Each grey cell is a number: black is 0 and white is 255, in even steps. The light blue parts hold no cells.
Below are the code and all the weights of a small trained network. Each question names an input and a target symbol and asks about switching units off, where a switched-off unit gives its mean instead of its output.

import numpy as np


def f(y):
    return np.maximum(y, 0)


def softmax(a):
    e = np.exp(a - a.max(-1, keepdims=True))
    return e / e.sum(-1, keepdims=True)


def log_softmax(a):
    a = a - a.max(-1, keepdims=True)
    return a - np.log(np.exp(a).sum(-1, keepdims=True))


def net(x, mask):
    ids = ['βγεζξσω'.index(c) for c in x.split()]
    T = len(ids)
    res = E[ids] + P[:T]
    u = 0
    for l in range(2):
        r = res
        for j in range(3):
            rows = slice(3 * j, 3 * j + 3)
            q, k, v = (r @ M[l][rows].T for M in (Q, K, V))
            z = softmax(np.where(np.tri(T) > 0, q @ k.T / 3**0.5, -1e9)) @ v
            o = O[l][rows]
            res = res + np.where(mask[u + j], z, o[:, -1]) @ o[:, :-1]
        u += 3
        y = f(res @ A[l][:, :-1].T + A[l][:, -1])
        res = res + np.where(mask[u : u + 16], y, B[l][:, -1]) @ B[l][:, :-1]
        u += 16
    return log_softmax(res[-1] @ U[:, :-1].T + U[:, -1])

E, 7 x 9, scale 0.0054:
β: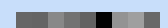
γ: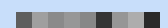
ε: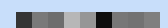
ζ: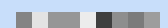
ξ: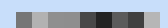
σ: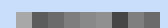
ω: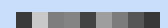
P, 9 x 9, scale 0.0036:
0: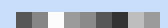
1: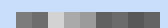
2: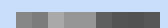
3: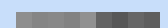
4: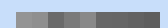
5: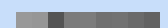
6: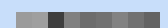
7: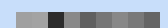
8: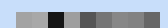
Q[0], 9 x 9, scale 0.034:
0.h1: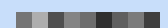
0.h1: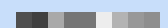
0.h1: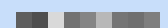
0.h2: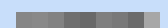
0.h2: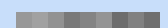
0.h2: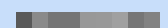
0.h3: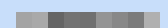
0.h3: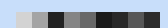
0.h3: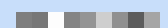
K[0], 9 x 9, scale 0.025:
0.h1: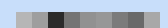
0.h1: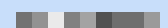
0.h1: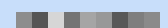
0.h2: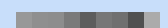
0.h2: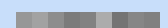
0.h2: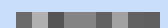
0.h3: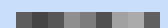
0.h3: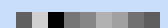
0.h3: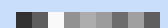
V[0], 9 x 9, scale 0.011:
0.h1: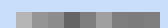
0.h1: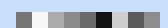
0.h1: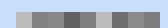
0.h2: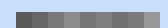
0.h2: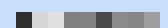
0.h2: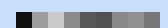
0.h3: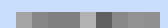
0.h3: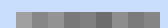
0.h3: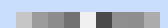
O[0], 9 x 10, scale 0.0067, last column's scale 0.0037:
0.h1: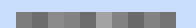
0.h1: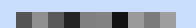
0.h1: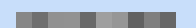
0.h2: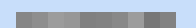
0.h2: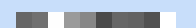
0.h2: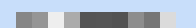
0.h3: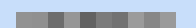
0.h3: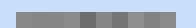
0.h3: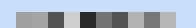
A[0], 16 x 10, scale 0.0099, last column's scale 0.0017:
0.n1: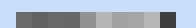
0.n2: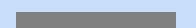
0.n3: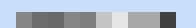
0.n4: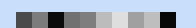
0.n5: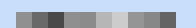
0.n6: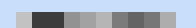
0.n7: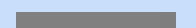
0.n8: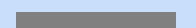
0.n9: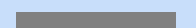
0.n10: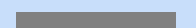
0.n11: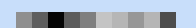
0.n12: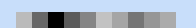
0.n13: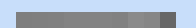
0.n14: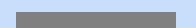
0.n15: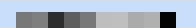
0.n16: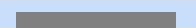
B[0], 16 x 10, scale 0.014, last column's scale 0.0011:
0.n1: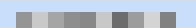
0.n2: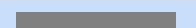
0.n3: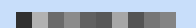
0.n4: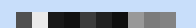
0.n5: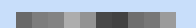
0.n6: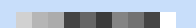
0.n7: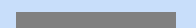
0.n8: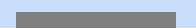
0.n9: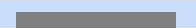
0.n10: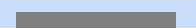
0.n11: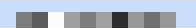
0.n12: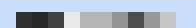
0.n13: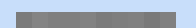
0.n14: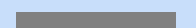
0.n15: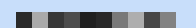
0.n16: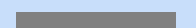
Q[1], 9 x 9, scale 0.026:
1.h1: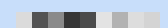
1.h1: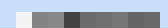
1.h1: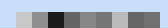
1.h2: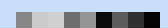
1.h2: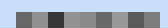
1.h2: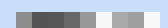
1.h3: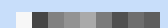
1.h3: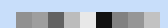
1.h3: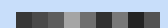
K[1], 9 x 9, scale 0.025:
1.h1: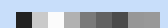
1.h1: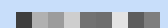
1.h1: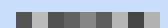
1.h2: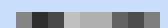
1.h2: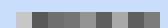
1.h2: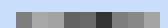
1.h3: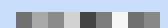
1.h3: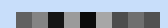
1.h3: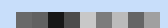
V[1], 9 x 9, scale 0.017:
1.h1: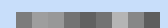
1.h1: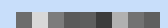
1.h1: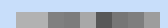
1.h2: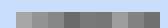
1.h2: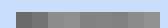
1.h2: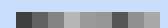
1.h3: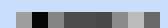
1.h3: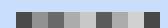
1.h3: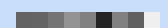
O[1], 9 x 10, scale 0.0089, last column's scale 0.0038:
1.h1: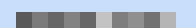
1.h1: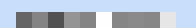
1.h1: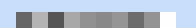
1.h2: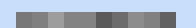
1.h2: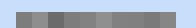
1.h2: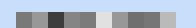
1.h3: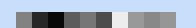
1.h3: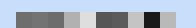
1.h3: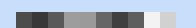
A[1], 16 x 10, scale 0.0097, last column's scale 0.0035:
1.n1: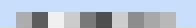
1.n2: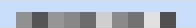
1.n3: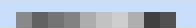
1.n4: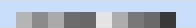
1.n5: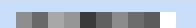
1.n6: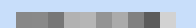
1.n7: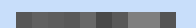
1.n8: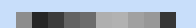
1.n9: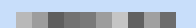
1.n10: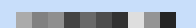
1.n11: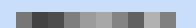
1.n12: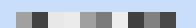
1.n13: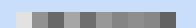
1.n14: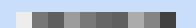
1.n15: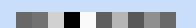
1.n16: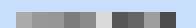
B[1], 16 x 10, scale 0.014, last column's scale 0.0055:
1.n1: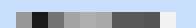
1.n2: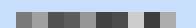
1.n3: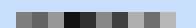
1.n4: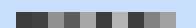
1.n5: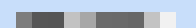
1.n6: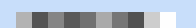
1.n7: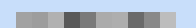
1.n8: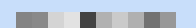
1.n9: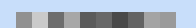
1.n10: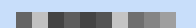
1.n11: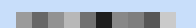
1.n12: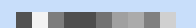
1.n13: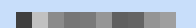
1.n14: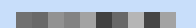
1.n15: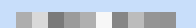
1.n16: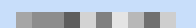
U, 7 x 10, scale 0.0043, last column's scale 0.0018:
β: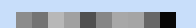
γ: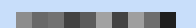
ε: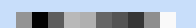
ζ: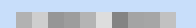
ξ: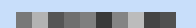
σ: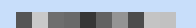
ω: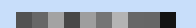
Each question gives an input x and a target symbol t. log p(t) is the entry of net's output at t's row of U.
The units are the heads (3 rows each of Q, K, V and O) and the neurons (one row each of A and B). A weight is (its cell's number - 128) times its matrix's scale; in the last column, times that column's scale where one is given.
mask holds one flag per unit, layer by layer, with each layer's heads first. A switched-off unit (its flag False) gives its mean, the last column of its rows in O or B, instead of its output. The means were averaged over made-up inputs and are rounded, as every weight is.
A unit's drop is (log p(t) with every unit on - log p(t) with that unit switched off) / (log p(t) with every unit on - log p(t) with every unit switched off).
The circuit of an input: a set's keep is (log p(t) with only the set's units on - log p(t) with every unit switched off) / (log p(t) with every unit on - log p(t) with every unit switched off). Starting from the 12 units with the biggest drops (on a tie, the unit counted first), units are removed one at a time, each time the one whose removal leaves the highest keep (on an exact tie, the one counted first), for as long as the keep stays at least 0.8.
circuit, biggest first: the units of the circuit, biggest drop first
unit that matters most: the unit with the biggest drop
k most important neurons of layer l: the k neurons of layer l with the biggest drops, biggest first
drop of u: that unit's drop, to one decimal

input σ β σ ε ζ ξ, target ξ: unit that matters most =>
0.h2
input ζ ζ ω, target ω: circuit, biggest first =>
0.h3; 1.n4; 1.h3; 1.h1
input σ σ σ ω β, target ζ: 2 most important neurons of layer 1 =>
1.n15; 1.n7
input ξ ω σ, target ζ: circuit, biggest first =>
0.h3; 1.n15; 1.h1
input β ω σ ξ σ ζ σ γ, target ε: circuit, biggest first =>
0.n12; 1.n1; 0.h2; 1.h1
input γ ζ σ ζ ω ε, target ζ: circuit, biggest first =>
0.h3; 1.n15; 1.h1
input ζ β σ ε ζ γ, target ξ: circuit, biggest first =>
0.h1; 1.h1; 1.n10; 1.h3
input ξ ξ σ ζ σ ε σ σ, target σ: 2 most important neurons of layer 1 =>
1.n12; 1.n1
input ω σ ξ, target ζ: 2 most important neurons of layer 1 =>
1.n15; 1.n12
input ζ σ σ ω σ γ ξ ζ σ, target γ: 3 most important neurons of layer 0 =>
0.n6; 0.n11; 0.n12
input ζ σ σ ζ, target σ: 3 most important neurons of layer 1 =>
1.n9; 1.n1; 1.n13
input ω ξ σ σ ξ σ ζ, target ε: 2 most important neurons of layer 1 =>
1.n1; 1.n5
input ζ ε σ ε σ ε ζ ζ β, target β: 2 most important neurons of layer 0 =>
0.n6; 0.n11
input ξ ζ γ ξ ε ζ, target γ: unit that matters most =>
0.h3
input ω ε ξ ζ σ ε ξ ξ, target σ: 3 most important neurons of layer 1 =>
1.n10; 1.n1; 1.n7
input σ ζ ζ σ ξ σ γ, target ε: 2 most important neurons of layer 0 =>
0.n12; 0.n6
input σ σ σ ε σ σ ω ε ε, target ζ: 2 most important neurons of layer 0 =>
0.n6; 0.n4
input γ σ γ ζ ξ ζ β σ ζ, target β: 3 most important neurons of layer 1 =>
1.n8; 1.n11; 1.n5
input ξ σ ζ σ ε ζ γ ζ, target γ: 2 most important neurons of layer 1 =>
1.n3; 1.n6
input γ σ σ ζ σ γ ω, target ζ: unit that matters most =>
0.n12
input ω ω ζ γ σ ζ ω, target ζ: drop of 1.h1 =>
0.2
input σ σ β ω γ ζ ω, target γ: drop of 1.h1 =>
0.2
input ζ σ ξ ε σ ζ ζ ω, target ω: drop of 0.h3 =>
1.1
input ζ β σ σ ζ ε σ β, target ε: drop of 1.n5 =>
0.3
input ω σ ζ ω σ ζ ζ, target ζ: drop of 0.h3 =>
0.8
